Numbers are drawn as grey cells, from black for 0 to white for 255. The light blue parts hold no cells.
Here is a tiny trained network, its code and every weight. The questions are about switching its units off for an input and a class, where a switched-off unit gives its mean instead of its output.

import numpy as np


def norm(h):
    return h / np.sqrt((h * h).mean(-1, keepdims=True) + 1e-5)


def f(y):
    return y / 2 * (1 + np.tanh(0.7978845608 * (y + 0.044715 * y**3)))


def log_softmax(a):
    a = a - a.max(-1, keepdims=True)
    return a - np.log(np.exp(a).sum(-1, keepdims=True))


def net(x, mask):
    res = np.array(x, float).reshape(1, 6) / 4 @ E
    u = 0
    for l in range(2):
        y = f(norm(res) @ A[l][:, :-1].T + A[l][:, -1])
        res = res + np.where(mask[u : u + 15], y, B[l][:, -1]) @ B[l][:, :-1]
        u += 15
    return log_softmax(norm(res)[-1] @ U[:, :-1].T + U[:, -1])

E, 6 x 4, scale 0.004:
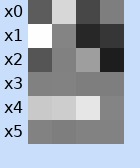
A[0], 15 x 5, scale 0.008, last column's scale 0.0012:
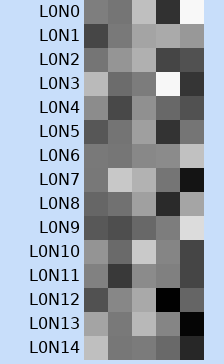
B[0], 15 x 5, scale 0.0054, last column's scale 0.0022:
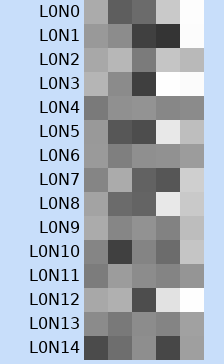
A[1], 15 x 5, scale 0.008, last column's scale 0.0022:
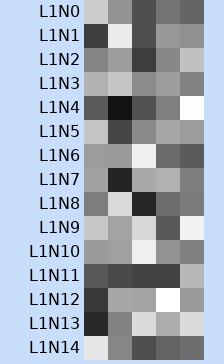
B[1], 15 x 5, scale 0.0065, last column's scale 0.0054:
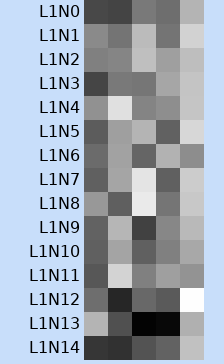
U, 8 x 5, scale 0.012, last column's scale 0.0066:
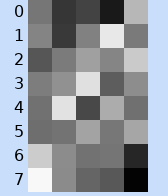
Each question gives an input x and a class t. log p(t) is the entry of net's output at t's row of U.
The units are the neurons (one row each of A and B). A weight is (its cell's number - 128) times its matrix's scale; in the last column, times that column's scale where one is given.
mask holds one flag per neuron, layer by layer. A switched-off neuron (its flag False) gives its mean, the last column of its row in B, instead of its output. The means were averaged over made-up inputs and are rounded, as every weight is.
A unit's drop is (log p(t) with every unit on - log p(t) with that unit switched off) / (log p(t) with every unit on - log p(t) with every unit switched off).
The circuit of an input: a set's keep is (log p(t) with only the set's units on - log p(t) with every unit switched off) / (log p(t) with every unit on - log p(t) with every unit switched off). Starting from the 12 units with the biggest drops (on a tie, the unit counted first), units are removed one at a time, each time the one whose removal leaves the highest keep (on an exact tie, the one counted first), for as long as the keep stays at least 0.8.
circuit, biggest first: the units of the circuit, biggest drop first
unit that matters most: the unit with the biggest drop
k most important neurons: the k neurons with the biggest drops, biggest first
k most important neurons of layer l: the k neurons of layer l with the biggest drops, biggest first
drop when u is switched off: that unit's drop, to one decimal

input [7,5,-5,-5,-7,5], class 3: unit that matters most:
L1N8
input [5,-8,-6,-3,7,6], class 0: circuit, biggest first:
[L1N13, L1N12, L0N12]
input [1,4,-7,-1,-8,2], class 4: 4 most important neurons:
[L1N4, L1N12, L1N11, L0N12]
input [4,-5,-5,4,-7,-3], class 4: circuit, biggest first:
[L1N4, L1N14]
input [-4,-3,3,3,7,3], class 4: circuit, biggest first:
[L1N9, L1N6]
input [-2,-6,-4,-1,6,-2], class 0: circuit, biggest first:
[L1N13, L1N12]
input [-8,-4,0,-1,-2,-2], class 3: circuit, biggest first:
[L1N7, L1N4, L1N14]
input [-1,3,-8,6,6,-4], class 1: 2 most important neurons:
[L0N3, L1N4]
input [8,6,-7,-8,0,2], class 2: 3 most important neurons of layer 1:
[L1N13, L1N8, L1N2]
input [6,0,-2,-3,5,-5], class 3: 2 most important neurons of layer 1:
[L1N8, L1N1]
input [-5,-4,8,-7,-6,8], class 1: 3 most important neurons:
[L0N5, L0N12, L0N8]
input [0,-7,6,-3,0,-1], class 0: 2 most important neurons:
[L1N13, L0N3]
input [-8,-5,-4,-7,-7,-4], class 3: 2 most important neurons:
[L1N7, L1N4]
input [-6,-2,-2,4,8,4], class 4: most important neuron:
[L1N9]
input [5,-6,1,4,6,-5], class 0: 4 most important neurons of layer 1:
[L1N13, L1N12, L1N4, L1N7]
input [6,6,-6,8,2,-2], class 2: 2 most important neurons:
[L1N13, L1N8]
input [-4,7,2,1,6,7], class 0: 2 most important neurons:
[L1N14, L1N4]
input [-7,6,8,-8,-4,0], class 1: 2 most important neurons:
[L0N12, L0N8]
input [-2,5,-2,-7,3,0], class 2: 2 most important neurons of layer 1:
[L1N13, L1N12]
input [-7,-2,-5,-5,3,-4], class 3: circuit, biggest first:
[L1N7]
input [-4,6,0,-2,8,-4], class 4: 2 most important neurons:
[L1N9, L1N12]
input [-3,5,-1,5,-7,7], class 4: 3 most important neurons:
[L1N11, L1N4, L1N12]
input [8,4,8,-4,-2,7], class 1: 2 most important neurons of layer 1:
[L1N7, L1N5]
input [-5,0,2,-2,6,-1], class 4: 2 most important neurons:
[L1N9, L1N8]
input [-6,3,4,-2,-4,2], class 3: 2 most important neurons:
[L1N7, L0N3]
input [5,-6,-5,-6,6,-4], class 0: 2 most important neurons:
[L1N12, L1N13]
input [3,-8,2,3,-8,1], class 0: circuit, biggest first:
[L1N13]
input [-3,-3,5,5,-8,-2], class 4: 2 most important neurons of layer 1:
[L1N4, L1N8]
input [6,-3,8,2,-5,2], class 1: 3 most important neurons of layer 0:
[L0N12, L0N5, L0N8]
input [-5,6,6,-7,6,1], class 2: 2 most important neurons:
[L1N13, L0N1]
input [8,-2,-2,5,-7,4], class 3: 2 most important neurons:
[L1N8, L1N1]
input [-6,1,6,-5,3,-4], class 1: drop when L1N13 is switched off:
0.0
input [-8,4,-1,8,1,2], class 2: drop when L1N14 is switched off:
0.1
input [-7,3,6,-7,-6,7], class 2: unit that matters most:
L1N7
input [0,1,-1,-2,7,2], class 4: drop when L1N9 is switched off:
0.1
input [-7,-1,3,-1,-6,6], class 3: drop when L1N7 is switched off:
0.2
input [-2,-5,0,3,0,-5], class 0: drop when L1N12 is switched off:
0.1
